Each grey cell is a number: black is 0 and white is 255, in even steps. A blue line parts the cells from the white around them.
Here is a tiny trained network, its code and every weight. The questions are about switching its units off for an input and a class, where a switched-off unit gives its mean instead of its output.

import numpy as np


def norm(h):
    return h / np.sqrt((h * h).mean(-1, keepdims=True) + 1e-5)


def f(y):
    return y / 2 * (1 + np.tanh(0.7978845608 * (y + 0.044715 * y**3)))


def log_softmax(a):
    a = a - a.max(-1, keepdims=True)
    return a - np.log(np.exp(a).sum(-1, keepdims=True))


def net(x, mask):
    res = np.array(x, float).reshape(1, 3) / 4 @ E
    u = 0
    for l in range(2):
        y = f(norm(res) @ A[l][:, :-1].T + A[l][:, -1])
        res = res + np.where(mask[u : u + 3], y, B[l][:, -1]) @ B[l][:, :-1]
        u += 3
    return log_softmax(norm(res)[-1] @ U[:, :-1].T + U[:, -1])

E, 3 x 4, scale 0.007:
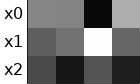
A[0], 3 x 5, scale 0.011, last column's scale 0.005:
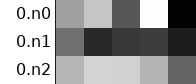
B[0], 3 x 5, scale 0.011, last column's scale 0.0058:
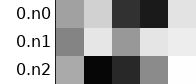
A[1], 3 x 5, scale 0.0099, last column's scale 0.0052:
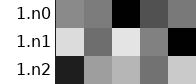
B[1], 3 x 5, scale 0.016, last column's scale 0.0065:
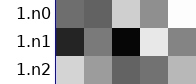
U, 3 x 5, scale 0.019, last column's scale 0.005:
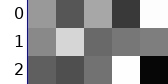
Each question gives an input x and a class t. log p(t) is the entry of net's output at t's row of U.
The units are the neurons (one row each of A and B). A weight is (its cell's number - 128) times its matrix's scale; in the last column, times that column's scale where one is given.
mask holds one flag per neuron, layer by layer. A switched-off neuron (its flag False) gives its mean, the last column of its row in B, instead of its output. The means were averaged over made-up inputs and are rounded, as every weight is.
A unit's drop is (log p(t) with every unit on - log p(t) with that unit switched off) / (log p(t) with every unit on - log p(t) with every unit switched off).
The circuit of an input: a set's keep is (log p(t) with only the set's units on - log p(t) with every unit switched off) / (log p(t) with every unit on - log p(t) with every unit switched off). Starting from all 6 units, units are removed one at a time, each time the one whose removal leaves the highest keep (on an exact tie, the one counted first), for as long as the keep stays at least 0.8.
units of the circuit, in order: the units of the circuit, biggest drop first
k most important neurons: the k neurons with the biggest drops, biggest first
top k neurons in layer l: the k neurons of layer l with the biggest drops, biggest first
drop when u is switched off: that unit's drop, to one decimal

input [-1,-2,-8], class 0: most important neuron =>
(0.n2)
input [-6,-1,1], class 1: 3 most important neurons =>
(0.n2, 1.n0, 0.n0)
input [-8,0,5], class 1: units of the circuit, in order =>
(0.n2, 1.n0)
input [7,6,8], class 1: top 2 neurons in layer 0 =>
(0.n1, 0.n2)
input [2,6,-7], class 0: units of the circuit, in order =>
(0.n2, 0.n1, 1.n1)
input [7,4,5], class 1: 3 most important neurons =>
(0.n1, 0.n2, 1.n0)
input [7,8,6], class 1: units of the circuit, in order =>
(0.n2, 0.n1)
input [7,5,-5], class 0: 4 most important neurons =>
(0.n0, 0.n2, 1.n0, 0.n1)
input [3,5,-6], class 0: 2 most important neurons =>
(0.n0, 0.n1)
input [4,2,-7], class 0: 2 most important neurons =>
(0.n2, 0.n0)
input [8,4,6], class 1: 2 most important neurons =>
(0.n1, 0.n2)
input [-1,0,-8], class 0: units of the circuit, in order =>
(0.n2, 0.n0, 0.n1)
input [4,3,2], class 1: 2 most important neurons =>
(0.n2, 1.n0)
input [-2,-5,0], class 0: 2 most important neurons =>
(0.n1, 1.n0)
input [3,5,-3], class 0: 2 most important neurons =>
(0.n1, 1.n1)
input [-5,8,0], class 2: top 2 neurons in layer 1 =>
(1.n1, 1.n0)
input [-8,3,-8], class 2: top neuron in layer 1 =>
(1.n1)
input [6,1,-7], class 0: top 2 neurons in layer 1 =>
(1.n0, 1.n1)
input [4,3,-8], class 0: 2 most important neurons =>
(0.n2, 0.n0)
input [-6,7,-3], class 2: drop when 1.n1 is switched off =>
0.8
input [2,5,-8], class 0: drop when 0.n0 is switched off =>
0.3
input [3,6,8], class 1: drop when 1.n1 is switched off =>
0.0
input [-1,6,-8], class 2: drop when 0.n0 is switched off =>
0.2
